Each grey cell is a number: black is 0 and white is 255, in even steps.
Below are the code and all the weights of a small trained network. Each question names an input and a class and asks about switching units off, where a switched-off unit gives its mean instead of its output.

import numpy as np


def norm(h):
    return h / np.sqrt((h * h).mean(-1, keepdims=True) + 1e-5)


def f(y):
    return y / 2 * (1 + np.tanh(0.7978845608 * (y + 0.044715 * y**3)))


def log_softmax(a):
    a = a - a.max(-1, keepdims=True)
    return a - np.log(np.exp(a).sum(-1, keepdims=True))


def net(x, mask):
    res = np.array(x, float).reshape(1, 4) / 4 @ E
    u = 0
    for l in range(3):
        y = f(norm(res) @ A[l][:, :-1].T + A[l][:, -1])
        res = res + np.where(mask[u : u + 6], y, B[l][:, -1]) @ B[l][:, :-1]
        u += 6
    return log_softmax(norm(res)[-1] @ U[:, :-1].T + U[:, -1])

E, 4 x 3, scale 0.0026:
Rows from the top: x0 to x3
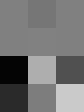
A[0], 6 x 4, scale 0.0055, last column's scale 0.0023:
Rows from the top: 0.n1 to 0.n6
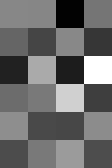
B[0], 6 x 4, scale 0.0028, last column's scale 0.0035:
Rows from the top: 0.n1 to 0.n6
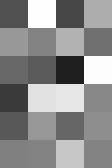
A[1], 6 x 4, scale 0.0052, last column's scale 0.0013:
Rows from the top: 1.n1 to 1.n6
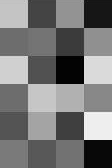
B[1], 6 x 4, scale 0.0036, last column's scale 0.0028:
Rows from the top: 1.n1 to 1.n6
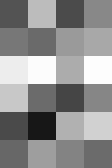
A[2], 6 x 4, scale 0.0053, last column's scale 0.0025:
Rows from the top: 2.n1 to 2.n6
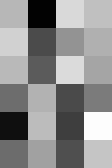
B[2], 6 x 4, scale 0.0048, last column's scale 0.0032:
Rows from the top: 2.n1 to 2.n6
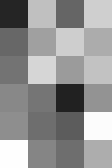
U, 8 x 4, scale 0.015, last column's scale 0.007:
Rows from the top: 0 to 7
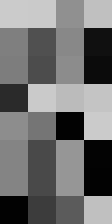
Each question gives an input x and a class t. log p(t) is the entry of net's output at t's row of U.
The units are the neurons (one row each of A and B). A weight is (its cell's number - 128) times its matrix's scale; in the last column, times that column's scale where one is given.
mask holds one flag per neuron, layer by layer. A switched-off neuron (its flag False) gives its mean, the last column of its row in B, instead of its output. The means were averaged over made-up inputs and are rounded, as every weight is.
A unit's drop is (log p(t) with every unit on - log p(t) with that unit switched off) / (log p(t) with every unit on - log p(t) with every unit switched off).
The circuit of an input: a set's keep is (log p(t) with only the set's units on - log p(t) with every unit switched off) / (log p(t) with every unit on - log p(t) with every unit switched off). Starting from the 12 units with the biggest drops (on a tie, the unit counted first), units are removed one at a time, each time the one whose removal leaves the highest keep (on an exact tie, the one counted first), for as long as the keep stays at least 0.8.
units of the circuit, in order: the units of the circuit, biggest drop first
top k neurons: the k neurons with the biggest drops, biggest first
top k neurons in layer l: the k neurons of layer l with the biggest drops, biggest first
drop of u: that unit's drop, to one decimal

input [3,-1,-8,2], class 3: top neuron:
2.n1
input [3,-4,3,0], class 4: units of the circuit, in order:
0.n3, 2.n6
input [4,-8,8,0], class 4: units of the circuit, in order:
2.n5, 2.n6
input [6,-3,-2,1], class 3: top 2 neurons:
0.n3, 1.n3
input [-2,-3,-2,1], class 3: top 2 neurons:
0.n3, 1.n3
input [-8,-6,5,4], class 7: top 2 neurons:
1.n5, 1.n3
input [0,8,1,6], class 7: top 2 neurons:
1.n3, 2.n2
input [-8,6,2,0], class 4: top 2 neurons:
0.n3, 1.n3
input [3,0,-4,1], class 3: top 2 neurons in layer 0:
0.n3, 0.n1
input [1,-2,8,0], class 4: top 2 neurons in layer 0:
0.n3, 0.n4
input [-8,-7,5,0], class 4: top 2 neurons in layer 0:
0.n3, 0.n4
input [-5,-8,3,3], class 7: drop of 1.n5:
0.1
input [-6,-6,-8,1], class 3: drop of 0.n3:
0.2
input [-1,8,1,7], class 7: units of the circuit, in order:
1.n3
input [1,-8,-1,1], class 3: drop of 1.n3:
0.4
